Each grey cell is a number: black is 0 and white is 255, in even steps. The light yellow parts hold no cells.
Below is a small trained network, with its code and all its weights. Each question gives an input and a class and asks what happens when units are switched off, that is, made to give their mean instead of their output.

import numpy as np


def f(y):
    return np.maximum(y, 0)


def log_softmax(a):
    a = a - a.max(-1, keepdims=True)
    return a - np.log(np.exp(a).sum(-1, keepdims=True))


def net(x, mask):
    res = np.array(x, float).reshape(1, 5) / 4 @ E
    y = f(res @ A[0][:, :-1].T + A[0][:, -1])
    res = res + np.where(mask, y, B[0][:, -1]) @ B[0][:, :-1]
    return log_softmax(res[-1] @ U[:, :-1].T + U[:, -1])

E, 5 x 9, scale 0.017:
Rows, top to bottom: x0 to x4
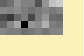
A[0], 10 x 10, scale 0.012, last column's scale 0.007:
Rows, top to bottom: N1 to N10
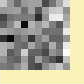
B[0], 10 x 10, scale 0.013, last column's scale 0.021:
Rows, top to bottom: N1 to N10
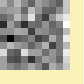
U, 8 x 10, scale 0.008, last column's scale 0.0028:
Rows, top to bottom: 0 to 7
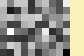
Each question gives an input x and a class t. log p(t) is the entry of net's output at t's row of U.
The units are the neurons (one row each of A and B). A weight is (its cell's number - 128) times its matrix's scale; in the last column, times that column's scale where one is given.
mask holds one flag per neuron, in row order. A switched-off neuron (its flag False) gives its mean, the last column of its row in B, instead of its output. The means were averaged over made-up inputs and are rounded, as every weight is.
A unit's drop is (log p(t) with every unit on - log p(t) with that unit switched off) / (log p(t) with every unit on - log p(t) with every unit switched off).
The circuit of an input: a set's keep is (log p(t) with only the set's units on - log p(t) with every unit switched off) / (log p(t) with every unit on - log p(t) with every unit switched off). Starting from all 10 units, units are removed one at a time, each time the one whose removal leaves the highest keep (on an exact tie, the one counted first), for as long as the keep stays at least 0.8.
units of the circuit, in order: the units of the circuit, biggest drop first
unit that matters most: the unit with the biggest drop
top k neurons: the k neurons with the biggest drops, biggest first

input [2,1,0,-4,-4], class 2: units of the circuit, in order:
(N6)
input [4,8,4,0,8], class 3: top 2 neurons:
(N4; N10)
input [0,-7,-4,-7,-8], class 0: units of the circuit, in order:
(N3; N1)
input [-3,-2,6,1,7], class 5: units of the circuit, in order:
(N8; N3)
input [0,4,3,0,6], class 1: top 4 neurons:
(N3; N4; N2; N10)
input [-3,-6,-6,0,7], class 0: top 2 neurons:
(N4; N1)
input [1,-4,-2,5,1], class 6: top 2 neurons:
(N6; N9)
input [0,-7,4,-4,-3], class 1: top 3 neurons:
(N3; N9; N2)
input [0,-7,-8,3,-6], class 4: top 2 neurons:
(N3; N7)
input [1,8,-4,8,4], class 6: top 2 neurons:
(N2; N9)
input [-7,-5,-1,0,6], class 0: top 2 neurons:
(N4; N6)
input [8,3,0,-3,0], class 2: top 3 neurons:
(N6; N2; N9)
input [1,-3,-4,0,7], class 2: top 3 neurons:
(N4; N9; N6)
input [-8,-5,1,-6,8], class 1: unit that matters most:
N9
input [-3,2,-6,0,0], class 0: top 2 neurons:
(N4; N1)
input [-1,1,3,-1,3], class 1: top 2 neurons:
(N3; N4)
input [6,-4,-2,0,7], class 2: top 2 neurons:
(N4; N6)
